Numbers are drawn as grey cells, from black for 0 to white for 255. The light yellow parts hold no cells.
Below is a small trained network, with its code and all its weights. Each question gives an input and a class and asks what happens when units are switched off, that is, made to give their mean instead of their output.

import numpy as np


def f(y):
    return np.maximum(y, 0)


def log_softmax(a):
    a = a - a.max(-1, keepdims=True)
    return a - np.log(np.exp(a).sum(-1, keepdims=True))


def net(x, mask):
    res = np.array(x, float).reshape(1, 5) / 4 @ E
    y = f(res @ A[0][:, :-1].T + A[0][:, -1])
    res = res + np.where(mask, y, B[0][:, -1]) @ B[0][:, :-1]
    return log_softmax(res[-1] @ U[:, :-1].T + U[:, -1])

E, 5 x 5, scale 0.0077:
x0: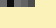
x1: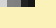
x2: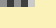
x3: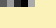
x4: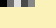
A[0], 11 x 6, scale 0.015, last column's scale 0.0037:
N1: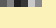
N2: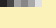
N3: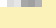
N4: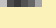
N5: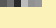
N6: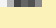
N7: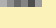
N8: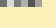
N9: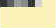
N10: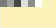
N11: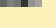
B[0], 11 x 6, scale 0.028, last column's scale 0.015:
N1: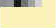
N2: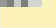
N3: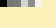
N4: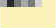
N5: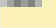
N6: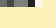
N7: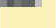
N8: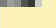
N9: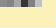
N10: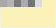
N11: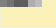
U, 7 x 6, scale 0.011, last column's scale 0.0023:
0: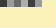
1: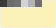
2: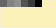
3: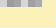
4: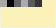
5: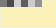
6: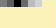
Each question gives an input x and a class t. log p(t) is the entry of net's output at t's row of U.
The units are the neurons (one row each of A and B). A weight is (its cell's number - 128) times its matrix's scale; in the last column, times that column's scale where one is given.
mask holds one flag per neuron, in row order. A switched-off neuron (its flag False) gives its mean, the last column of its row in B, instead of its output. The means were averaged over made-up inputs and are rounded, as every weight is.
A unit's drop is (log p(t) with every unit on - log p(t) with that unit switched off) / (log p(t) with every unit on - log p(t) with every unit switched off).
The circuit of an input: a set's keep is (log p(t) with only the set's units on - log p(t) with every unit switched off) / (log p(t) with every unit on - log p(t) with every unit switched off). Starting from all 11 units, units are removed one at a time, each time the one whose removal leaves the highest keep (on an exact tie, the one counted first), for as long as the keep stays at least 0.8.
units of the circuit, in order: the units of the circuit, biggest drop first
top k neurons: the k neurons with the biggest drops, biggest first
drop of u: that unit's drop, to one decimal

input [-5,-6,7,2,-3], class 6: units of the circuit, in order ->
N1
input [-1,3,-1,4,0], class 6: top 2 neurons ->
N1, N11
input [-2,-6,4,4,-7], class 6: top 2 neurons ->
N1, N2
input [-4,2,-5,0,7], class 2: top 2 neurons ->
N8, N4
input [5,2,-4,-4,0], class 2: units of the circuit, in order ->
N9, N4
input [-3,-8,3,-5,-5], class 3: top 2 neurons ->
N10, N5
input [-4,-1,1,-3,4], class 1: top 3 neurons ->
N3, N7, N11
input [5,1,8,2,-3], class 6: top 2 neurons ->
N1, N6
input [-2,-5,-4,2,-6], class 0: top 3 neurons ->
N2, N8, N4
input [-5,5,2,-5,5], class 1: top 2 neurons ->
N6, N3
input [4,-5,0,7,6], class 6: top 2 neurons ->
N1, N11
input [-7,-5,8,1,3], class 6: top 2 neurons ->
N1, N9
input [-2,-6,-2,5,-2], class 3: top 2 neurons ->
N5, N10
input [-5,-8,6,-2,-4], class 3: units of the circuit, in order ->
N10
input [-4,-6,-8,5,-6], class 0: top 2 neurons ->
N8, N2
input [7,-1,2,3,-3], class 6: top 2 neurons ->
N1, N6
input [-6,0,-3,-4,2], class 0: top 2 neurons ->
N8, N2
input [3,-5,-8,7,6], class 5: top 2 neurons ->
N2, N9
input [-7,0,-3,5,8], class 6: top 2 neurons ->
N1, N11
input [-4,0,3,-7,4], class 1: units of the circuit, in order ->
N3
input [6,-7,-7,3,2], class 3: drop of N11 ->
0.0
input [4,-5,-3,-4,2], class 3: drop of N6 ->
0.1
